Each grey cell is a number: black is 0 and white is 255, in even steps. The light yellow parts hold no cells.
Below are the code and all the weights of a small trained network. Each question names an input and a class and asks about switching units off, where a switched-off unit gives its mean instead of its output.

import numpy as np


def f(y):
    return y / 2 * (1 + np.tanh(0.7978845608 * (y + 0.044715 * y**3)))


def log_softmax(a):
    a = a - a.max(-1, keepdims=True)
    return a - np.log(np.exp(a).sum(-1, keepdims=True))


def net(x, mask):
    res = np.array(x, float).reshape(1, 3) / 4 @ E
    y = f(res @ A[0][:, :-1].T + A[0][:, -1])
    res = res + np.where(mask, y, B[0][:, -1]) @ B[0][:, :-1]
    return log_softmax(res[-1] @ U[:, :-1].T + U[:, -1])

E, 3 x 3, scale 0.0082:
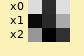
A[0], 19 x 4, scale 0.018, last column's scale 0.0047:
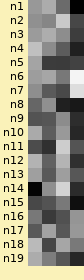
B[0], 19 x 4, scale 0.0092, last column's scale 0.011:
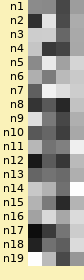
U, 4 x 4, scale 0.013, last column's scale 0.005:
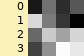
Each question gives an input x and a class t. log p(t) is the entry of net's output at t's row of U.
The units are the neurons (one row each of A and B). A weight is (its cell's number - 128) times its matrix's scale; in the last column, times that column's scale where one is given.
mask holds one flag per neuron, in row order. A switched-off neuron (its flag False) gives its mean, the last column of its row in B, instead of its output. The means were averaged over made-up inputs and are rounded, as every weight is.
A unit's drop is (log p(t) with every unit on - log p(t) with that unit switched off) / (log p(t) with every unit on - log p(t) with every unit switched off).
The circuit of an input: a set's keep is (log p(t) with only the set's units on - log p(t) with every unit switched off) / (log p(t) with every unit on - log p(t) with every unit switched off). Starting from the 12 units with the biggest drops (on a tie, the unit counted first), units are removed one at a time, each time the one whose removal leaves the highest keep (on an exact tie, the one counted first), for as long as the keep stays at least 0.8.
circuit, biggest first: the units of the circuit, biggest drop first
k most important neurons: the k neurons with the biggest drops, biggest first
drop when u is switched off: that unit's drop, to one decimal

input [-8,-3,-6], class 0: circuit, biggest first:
n17
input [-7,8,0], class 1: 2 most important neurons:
n14, n9
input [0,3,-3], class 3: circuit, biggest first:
n15, n3
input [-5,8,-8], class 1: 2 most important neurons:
n14, n7
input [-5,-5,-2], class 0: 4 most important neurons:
n17, n14, n8, n11
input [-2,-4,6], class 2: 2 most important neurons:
n7, n5
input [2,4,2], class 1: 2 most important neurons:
n11, n9
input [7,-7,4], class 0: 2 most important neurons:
n18, n12
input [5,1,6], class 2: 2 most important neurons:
n5, n16
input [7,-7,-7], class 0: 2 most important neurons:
n12, n2
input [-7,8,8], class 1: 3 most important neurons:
n15, n9, n16
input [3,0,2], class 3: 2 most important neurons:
n8, n15
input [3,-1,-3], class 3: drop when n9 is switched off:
0.2
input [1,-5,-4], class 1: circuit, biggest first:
n7
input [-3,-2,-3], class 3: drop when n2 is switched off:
0.1
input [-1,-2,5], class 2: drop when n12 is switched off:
0.0
